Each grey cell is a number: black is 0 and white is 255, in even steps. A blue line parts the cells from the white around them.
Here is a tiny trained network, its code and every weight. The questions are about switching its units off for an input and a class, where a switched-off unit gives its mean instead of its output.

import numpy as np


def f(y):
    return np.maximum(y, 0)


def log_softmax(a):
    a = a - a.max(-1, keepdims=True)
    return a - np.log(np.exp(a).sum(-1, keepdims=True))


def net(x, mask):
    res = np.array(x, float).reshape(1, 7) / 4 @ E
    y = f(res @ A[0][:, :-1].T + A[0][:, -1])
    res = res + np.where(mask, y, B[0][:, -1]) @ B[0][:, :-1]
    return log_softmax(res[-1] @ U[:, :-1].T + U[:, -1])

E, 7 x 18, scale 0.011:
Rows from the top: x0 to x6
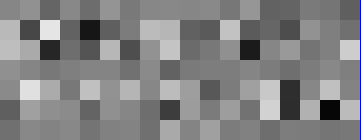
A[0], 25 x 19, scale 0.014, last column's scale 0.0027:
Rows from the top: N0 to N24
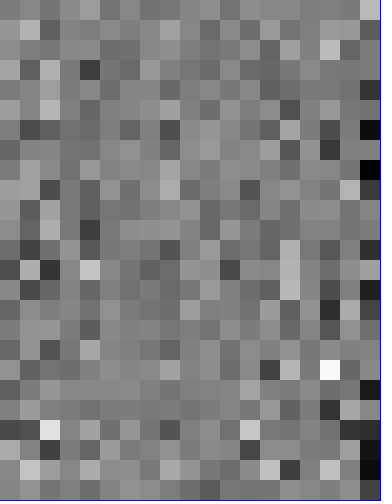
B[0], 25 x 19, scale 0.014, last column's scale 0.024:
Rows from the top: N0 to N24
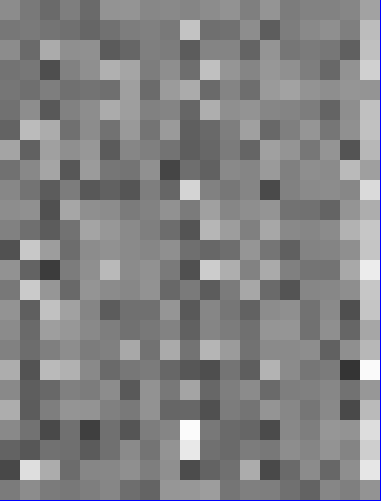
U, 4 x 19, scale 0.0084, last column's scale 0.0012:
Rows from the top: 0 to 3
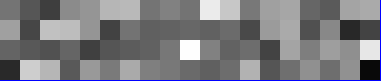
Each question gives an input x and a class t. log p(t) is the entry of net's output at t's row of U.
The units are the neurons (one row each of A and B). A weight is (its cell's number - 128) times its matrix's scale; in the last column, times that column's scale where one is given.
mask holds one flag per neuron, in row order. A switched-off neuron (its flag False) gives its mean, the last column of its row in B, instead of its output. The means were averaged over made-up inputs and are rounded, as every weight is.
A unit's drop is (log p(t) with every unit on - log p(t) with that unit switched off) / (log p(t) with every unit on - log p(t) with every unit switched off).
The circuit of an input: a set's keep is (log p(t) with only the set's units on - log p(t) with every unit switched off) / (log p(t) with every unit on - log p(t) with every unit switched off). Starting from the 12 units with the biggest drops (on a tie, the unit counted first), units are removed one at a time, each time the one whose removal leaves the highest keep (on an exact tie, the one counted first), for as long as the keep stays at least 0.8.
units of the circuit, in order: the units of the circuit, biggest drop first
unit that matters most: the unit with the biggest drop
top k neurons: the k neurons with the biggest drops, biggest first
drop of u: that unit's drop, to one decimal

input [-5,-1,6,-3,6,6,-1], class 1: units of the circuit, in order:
[N15]
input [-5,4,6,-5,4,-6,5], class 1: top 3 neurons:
[N18 N21 N2]
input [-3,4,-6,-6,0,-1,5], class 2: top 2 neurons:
[N21 N13]
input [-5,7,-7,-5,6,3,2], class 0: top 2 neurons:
[N5 N11]
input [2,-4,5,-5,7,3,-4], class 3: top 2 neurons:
[N23 N21]
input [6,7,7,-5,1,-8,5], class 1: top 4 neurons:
[N18 N13 N2 N21]
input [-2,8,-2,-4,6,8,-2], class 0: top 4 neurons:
[N5 N18 N11 N3]
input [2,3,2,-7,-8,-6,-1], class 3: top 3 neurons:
[N14 N12 N6]
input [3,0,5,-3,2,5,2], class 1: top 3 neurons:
[N21 N15 N20]
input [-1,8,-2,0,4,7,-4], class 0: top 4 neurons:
[N5 N18 N3 N11]
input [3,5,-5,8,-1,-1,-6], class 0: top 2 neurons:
[N3 N9]
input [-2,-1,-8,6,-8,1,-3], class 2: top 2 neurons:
[N21 N23]
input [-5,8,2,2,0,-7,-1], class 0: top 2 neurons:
[N3 N11]
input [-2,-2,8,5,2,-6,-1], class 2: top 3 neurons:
[N9 N22 N1]
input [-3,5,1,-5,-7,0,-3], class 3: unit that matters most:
N14
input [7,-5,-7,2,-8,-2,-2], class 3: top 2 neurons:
[N12 N6]
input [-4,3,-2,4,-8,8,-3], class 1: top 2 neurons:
[N15 N7]
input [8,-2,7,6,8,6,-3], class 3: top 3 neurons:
[N23 N21 N18]
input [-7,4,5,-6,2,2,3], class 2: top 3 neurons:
[N13 N9 N22]
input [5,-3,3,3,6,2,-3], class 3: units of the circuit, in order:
[N23]
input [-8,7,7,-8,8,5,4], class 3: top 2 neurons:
[N23 N13]
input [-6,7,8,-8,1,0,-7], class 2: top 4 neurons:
[N9 N22 N13 N1]
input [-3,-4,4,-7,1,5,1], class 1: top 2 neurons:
[N15 N3]
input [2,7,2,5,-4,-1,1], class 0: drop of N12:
0.0
